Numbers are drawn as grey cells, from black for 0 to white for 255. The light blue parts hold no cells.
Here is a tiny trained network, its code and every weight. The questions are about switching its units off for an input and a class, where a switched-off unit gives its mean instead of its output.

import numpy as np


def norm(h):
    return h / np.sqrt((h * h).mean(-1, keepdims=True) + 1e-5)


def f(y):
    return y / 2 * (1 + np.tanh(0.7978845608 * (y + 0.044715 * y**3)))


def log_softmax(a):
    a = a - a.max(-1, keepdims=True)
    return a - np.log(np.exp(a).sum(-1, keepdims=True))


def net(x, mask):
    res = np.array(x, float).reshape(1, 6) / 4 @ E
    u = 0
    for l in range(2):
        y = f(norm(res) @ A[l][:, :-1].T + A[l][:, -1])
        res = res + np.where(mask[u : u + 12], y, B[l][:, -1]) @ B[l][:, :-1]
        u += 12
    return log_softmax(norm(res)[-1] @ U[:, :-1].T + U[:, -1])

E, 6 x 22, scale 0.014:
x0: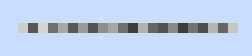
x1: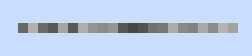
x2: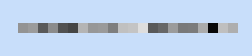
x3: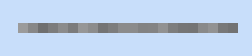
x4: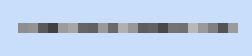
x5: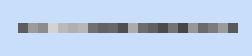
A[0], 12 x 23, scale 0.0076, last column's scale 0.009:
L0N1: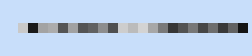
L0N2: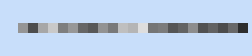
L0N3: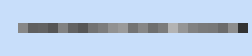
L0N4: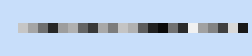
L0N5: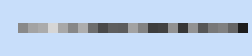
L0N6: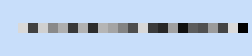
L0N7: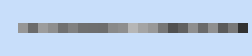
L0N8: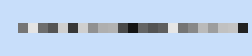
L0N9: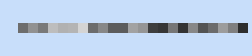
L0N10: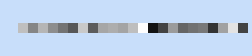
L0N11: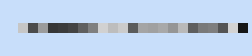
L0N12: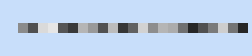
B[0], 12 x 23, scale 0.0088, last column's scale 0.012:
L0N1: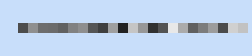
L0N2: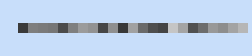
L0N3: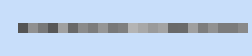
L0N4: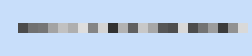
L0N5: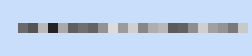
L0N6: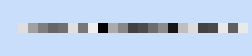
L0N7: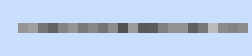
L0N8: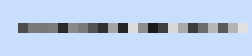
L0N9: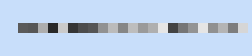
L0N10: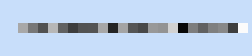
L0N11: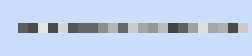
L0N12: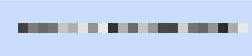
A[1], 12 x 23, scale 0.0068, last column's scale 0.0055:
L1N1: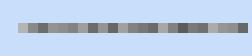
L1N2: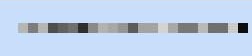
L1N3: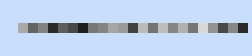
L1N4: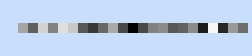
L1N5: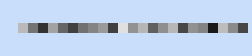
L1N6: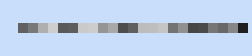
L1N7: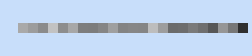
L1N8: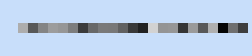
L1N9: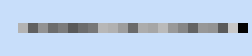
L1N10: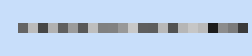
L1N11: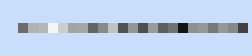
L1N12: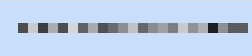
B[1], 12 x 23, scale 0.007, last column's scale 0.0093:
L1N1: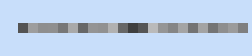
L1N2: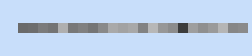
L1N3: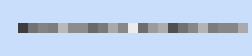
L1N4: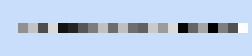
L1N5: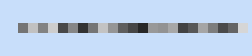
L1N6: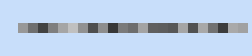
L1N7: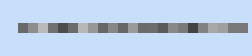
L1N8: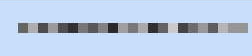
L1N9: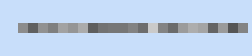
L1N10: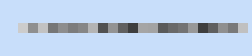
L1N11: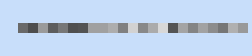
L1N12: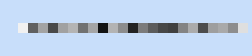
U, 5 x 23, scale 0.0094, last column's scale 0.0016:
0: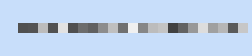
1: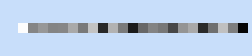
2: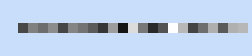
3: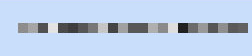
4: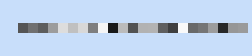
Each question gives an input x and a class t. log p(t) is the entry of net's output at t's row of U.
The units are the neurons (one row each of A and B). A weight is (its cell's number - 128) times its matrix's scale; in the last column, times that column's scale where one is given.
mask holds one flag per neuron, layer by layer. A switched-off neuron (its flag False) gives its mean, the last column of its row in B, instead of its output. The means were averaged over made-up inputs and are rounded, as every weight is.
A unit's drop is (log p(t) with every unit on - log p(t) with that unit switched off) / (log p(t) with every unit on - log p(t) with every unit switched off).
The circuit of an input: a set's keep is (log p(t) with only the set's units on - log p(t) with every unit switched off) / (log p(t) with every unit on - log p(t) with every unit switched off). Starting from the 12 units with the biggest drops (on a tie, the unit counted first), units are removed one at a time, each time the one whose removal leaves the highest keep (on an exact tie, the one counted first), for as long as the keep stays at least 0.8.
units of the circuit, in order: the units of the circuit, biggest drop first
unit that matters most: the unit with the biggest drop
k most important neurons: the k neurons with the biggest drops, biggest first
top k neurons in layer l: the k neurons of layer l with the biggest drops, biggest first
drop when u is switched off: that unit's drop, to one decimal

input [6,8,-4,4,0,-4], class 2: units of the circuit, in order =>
(L0N8)
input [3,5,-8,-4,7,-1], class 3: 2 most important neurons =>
(L1N4, L0N12)
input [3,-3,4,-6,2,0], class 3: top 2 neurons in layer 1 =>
(L1N5, L1N12)
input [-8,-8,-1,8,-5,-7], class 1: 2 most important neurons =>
(L1N12, L0N9)
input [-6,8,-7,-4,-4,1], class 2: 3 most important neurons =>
(L0N6, L0N10, L0N8)
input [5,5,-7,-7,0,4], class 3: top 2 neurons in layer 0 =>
(L0N1, L0N2)
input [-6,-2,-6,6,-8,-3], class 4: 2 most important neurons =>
(L0N6, L0N10)
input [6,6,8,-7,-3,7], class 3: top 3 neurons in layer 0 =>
(L0N10, L0N11, L0N1)
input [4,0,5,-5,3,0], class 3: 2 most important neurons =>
(L0N10, L1N5)
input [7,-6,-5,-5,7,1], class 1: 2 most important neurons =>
(L0N6, L0N12)
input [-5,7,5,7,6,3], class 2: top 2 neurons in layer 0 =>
(L0N8, L0N6)
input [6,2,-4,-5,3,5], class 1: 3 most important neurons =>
(L0N6, L0N11, L1N3)
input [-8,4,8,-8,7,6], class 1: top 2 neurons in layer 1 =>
(L1N12, L1N10)
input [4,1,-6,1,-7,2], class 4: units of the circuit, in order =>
(L0N12)
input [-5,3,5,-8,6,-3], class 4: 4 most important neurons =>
(L0N4, L0N6, L1N4, L0N10)
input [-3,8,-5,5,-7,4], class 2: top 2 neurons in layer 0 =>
(L0N8, L0N4)
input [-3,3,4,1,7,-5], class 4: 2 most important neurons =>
(L0N4, L0N9)
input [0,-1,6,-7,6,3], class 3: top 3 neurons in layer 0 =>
(L0N10, L0N12, L0N11)
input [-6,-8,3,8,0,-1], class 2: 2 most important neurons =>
(L0N1, L0N6)
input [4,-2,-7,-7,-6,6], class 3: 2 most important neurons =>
(L1N4, L0N11)
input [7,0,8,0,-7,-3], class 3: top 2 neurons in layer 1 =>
(L1N5, L1N12)
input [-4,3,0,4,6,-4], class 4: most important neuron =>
(L0N4)
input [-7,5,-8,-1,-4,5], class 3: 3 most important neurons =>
(L0N6, L1N4, L0N8)
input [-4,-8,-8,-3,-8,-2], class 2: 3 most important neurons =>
(L0N1, L0N10, L0N4)
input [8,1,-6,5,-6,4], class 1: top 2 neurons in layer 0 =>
(L0N6, L0N10)
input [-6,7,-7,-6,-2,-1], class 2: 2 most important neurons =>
(L0N6, L0N10)
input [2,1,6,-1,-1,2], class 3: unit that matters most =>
L0N10
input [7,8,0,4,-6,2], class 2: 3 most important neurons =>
(L0N8, L1N12, L1N10)
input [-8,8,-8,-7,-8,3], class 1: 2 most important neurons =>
(L0N10, L1N12)
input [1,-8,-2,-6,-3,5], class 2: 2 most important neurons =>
(L0N1, L0N2)
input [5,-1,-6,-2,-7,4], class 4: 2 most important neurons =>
(L0N12, L0N10)
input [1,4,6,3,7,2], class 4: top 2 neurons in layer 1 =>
(L1N4, L1N8)
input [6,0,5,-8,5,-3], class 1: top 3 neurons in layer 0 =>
(L0N6, L0N12, L0N11)
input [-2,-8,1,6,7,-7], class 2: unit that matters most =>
L0N1
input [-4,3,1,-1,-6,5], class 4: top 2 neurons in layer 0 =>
(L0N12, L0N11)
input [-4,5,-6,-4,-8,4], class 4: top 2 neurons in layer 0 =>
(L0N10, L0N12)
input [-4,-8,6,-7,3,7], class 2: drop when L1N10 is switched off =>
0.0
